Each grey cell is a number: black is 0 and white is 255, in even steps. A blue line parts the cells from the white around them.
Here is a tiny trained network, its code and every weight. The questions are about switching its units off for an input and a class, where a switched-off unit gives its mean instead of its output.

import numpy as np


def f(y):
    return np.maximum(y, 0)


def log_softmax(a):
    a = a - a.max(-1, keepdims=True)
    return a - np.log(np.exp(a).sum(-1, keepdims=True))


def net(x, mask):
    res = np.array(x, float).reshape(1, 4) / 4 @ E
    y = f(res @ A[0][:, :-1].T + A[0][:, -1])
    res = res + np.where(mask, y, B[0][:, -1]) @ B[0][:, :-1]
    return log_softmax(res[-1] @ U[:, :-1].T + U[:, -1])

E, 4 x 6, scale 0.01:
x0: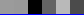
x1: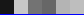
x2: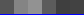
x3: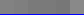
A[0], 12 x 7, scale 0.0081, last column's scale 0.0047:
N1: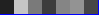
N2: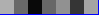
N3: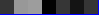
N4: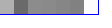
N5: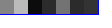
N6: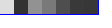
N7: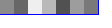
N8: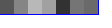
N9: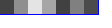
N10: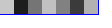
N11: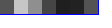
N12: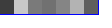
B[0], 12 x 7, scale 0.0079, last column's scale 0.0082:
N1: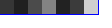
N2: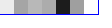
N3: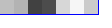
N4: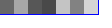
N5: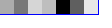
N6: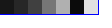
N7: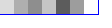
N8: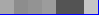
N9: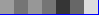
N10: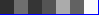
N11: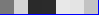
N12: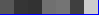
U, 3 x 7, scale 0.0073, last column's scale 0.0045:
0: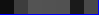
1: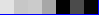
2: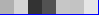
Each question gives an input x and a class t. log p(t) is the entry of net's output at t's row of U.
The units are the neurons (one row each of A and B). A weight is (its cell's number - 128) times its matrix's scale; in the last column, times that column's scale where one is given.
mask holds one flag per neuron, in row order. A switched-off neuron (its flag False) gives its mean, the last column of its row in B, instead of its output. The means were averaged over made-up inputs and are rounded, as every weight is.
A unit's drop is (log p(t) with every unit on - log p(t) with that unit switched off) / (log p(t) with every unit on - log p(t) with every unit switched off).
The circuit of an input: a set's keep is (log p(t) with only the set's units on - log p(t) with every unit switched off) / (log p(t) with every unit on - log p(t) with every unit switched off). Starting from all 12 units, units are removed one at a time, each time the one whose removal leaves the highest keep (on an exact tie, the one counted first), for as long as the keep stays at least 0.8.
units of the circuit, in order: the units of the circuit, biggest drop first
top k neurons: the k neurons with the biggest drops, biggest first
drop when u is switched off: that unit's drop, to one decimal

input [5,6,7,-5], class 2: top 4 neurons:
[N3, N11, N6, N10]
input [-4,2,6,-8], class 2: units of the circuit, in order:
[N3]
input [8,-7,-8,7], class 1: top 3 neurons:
[N2, N5, N11]
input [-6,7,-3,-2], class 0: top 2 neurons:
[N12, N2]
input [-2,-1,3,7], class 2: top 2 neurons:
[N5, N2]
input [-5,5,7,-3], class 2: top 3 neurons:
[N3, N11, N6]
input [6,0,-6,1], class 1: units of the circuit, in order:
[N2, N5]
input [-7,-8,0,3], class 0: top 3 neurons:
[N6, N10, N2]
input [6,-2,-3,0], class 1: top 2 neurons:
[N2, N5]
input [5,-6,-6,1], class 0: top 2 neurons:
[N10, N6]
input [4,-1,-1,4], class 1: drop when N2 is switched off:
0.2
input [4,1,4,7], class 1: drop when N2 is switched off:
0.3
